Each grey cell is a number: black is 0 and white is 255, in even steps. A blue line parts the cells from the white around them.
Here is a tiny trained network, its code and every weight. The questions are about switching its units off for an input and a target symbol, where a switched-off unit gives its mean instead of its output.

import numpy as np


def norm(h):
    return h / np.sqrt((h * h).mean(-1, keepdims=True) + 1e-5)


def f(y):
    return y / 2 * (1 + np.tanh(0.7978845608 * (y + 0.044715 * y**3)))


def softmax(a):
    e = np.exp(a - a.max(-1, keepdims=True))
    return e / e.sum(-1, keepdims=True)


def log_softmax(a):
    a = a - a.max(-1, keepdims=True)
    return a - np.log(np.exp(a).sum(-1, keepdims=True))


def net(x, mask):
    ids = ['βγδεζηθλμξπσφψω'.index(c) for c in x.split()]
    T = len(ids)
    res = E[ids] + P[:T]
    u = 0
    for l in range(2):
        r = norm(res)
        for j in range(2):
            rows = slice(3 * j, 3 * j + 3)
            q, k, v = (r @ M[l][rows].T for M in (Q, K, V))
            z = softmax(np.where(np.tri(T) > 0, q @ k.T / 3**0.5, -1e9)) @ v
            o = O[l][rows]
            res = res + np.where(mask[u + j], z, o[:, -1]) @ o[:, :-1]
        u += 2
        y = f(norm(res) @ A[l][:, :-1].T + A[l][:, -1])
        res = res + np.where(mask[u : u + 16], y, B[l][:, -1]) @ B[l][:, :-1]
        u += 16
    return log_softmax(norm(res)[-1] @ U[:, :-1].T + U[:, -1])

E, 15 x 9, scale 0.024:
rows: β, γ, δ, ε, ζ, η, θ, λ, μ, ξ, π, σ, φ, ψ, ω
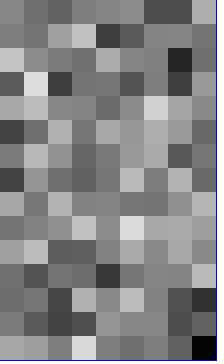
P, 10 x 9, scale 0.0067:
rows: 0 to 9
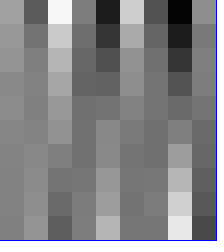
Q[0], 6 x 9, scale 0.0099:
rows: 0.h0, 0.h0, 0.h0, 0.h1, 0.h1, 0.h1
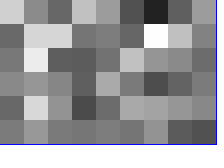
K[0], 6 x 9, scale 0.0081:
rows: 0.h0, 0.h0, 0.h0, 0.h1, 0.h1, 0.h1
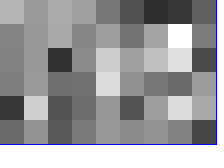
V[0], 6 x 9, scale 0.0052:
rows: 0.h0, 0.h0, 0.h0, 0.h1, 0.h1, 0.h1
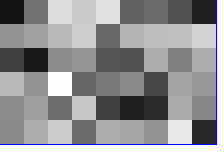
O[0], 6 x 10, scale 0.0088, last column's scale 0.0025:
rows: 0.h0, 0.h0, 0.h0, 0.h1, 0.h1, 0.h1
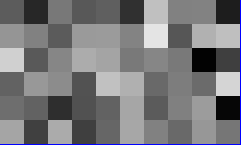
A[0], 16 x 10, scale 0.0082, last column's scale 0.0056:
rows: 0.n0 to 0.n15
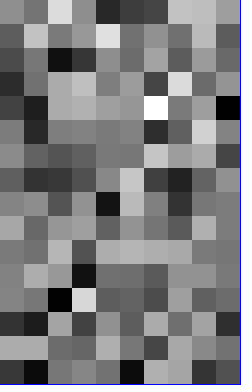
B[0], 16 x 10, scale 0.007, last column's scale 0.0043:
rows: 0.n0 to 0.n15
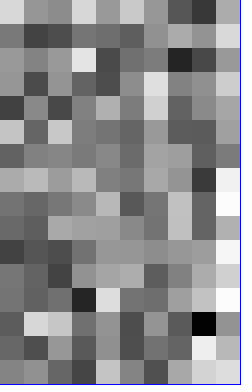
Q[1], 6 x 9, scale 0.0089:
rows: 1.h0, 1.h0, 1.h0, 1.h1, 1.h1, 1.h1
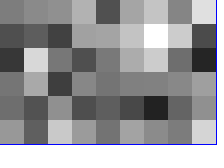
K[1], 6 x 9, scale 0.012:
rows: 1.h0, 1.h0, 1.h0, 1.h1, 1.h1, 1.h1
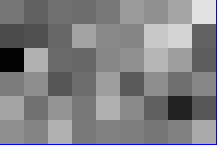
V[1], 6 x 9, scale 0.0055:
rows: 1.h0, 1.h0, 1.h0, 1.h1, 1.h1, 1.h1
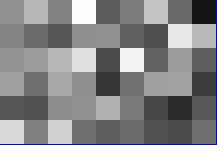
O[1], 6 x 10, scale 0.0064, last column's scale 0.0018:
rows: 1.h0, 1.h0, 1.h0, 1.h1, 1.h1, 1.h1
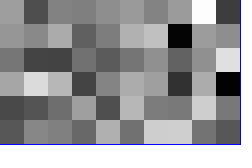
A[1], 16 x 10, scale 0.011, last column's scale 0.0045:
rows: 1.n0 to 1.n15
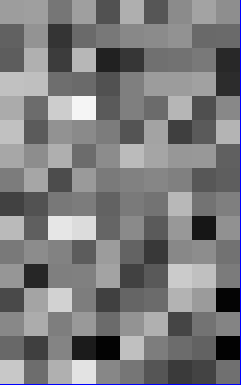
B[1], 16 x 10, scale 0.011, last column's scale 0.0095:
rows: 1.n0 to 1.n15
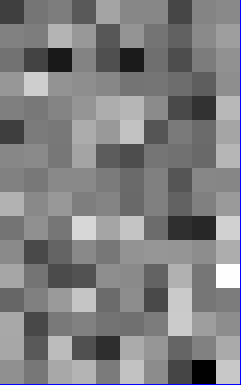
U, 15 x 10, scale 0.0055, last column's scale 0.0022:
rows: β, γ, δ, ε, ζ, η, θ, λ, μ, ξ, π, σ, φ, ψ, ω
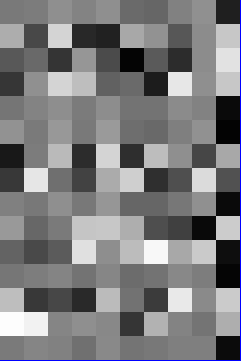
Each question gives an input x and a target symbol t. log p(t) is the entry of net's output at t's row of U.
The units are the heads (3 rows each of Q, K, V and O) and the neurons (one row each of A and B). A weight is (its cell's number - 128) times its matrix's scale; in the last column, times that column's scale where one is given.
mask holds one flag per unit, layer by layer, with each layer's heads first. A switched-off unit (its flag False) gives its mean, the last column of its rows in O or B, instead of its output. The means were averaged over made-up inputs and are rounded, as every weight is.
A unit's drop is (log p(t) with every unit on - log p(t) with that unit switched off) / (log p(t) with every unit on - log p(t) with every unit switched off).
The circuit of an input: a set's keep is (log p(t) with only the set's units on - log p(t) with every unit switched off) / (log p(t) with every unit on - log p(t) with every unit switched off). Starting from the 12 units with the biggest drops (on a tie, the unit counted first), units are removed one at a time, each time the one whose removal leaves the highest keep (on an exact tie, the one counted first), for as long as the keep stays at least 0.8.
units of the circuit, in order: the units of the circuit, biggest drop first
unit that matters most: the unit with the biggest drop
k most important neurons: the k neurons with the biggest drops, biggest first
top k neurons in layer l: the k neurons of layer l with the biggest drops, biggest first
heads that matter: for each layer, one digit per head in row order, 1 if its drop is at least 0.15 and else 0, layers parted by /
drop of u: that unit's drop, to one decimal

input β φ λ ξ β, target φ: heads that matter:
01 / 00
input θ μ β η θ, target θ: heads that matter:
10 / 00
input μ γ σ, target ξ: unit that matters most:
0.n7
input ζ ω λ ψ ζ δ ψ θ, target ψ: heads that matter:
10 / 00
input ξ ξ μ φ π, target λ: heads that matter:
10 / 00
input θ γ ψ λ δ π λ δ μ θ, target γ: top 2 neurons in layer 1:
1.n14, 1.n9
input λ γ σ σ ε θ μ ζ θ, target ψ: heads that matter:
00 / 01
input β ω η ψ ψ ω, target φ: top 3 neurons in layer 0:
0.n15, 0.n12, 0.n7
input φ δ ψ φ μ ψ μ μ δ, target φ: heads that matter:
10 / 00
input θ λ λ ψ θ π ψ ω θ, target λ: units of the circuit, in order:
0.h0, 1.n15
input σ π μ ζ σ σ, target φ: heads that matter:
11 / 00
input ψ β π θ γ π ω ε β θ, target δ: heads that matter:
01 / 11
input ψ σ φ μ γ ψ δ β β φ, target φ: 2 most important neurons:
0.n12, 1.n9
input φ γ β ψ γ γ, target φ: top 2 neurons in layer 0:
0.n15, 0.n12
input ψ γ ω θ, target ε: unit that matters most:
1.h0
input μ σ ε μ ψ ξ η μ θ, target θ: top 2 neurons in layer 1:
1.n9, 1.n15
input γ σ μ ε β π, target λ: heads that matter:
00 / 00
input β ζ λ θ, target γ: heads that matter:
01 / 10
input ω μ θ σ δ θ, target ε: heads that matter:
01 / 10
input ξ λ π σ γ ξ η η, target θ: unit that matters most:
0.n13
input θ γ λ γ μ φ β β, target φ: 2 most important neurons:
0.n12, 0.n5
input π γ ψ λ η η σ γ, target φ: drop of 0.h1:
1.0
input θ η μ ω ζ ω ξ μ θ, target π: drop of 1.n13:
0.3
